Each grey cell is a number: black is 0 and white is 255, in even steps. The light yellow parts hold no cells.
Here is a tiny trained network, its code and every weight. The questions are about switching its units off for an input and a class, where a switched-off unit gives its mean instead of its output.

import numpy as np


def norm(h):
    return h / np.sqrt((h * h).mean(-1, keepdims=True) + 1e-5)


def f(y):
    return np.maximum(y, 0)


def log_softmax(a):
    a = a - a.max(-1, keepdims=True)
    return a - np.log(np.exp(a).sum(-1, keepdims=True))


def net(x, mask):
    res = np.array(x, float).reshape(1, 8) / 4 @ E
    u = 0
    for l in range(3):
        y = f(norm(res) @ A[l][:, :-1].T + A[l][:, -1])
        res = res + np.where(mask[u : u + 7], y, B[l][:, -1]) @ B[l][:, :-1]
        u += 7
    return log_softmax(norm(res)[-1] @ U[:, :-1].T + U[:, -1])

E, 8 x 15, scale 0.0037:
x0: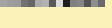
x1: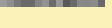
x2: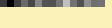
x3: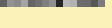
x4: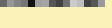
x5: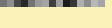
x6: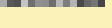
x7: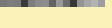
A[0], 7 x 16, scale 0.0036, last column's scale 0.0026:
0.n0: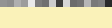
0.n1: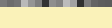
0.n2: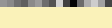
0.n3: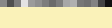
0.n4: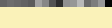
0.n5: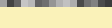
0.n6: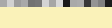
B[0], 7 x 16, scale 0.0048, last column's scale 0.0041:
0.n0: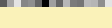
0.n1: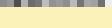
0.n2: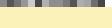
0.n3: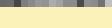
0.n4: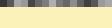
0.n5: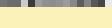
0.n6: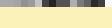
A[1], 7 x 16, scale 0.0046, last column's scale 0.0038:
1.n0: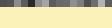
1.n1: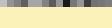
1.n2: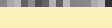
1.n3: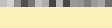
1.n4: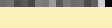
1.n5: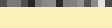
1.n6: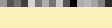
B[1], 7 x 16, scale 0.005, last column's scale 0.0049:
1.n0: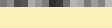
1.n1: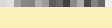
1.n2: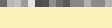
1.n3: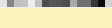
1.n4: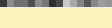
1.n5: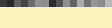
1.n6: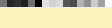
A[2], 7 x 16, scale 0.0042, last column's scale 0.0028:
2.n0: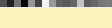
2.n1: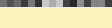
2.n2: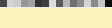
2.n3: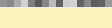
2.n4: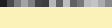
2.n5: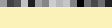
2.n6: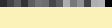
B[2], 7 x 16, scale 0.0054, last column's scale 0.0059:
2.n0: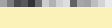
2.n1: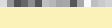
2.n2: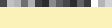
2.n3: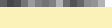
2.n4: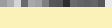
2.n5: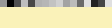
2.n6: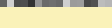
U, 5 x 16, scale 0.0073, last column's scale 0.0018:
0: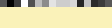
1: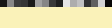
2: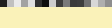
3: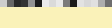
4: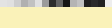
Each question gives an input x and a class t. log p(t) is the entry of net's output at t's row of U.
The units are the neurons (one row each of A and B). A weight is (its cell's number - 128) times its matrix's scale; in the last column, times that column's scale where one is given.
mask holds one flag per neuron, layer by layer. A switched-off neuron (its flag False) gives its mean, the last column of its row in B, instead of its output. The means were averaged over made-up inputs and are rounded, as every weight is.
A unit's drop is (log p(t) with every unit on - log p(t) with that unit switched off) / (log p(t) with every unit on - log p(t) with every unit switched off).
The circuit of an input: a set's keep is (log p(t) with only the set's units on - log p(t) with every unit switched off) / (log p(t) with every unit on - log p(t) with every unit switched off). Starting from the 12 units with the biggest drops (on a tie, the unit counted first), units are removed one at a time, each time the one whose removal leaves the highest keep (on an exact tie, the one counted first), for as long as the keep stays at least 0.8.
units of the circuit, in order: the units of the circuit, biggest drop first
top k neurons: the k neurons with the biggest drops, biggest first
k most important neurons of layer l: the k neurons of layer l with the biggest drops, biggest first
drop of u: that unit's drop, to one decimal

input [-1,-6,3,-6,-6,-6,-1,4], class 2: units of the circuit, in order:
(0.n0; 2.n2)
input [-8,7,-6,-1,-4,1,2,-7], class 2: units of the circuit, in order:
(0.n0)
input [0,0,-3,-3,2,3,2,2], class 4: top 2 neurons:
(0.n6; 1.n3)
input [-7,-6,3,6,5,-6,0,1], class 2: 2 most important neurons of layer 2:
(2.n2; 2.n4)
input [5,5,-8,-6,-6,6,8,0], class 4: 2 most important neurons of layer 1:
(1.n3; 1.n1)
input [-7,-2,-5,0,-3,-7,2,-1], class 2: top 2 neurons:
(0.n0; 2.n2)
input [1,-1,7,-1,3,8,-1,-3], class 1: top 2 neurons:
(0.n4; 2.n6)
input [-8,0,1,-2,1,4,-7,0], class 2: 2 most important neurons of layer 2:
(2.n2; 2.n4)
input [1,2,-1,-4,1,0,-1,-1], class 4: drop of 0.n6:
1.5
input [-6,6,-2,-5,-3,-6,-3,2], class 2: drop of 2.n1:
0.0
